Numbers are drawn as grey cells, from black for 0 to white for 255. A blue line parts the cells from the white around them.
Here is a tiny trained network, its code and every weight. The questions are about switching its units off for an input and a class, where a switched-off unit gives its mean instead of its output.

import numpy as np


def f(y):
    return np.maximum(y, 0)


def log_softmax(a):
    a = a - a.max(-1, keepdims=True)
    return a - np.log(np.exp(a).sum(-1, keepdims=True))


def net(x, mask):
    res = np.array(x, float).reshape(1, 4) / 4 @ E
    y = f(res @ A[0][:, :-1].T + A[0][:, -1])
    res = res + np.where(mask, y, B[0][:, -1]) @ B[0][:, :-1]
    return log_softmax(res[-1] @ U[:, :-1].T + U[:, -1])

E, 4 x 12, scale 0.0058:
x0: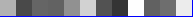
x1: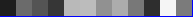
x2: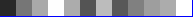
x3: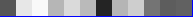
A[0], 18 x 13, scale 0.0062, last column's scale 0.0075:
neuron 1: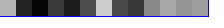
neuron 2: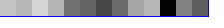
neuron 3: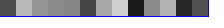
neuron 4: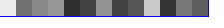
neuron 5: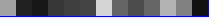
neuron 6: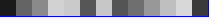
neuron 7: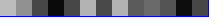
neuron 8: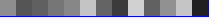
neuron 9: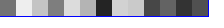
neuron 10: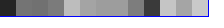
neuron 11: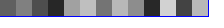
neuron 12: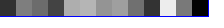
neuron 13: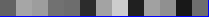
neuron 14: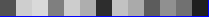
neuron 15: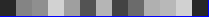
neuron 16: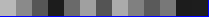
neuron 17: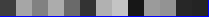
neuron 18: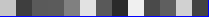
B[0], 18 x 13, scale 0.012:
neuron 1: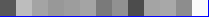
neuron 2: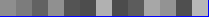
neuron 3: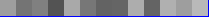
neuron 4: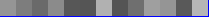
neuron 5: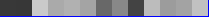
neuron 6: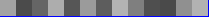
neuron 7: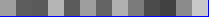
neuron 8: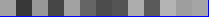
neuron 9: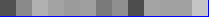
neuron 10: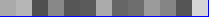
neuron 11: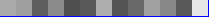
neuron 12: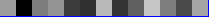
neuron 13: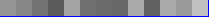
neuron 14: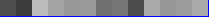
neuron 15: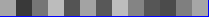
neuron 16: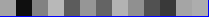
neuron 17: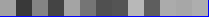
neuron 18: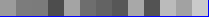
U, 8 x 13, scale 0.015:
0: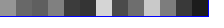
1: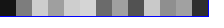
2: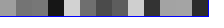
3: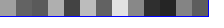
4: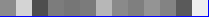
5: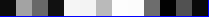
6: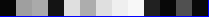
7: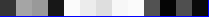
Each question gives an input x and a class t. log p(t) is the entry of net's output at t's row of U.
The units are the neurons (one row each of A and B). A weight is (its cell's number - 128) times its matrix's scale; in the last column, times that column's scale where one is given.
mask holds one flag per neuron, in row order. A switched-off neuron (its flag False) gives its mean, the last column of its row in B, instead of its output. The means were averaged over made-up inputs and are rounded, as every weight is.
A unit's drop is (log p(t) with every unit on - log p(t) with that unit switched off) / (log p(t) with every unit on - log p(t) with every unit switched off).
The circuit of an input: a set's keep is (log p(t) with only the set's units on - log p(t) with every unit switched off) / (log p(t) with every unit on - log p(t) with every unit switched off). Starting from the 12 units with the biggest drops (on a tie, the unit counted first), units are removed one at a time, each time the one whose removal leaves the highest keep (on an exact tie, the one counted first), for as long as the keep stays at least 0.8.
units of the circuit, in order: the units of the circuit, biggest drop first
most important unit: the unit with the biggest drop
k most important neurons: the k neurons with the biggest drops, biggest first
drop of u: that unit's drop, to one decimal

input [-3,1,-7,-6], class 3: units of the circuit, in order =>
(neuron 7)
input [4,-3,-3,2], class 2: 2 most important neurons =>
(neuron 11; neuron 10)
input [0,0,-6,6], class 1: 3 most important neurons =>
(neuron 9; neuron 14; neuron 6)
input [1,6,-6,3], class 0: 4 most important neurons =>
(neuron 11; neuron 12; neuron 6; neuron 15)
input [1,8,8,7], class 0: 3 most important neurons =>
(neuron 10; neuron 12; neuron 7)
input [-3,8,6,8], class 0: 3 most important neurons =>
(neuron 10; neuron 12; neuron 1)
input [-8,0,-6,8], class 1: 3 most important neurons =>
(neuron 9; neuron 14; neuron 18)
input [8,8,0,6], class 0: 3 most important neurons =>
(neuron 12; neuron 11; neuron 10)
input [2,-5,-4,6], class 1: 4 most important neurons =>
(neuron 9; neuron 11; neuron 10; neuron 12)
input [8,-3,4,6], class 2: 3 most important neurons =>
(neuron 18; neuron 1; neuron 8)
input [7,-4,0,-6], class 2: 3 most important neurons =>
(neuron 18; neuron 8; neuron 9)
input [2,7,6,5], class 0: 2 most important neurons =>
(neuron 10; neuron 12)
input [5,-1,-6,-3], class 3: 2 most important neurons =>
(neuron 7; neuron 16)
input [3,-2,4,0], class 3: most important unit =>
neuron 11
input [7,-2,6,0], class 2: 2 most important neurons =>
(neuron 18; neuron 8)
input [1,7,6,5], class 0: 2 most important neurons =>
(neuron 10; neuron 12)
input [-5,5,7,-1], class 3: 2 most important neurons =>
(neuron 6; neuron 15)
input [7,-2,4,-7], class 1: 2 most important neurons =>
(neuron 1; neuron 5)
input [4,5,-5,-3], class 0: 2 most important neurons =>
(neuron 11; neuron 6)
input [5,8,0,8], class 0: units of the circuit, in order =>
(neuron 12)
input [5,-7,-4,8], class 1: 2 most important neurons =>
(neuron 9; neuron 11)
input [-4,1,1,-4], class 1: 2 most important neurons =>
(neuron 18; neuron 1)
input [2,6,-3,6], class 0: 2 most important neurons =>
(neuron 11; neuron 1)
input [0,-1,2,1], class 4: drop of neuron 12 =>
0.3
